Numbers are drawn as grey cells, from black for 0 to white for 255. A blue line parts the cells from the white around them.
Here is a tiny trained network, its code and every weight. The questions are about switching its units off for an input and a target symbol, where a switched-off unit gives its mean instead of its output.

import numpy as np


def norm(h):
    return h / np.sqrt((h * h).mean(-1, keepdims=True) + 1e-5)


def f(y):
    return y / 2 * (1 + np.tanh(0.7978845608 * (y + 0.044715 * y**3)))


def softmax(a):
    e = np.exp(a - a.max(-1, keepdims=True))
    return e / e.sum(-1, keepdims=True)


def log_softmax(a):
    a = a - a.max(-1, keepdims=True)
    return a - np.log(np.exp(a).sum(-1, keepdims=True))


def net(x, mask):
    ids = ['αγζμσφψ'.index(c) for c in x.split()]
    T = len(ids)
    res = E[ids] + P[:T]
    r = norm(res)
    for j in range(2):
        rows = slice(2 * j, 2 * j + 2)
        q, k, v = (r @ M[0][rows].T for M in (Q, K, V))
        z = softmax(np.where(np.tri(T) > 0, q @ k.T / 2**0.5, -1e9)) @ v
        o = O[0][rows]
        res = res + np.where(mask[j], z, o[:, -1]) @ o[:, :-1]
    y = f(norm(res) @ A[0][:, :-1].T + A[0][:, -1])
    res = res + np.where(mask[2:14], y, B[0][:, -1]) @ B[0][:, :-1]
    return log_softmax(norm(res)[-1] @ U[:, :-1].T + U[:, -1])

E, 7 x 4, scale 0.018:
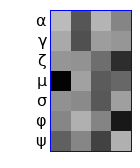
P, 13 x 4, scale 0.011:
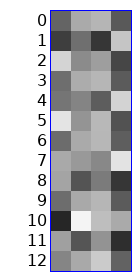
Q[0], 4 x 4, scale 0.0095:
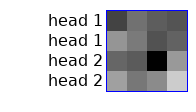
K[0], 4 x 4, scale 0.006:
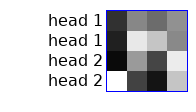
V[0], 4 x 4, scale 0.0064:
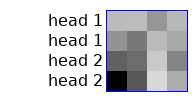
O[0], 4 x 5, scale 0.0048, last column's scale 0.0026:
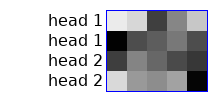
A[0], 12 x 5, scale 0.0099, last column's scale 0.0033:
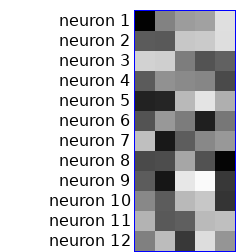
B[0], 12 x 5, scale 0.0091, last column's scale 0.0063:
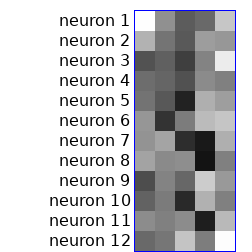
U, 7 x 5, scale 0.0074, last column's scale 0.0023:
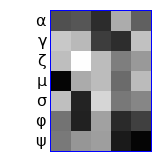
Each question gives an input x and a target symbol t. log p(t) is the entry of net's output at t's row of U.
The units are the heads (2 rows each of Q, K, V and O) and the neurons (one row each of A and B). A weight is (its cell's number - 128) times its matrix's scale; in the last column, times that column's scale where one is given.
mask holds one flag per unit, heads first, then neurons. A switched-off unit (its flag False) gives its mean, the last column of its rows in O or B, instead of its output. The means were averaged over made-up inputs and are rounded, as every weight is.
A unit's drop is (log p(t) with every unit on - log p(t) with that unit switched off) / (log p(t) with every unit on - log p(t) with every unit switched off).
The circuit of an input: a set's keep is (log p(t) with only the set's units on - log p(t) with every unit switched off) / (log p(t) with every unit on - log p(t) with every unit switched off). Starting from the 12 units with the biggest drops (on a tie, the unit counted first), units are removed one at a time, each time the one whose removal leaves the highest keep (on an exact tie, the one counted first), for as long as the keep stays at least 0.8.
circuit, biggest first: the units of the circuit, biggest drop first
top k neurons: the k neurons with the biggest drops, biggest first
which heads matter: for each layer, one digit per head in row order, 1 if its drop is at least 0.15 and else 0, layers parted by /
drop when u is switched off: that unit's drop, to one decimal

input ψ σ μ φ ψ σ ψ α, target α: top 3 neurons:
(neuron 9; neuron 10; neuron 1)
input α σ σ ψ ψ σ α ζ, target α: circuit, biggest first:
(neuron 3; neuron 1)
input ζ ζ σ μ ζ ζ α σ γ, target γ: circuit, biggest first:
(neuron 7)
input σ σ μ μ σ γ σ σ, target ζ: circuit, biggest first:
(neuron 12; neuron 6; neuron 11; neuron 1)
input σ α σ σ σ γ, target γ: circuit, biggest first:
(neuron 7; neuron 12)
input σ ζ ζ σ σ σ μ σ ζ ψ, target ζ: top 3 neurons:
(neuron 1; neuron 12; neuron 6)
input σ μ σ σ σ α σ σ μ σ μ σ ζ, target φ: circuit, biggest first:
(neuron 6; neuron 1; neuron 7)
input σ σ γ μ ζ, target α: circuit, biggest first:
(neuron 1; neuron 11)
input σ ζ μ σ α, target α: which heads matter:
00
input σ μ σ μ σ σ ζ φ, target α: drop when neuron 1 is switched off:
0.2
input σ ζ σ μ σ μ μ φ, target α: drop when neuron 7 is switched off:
0.2
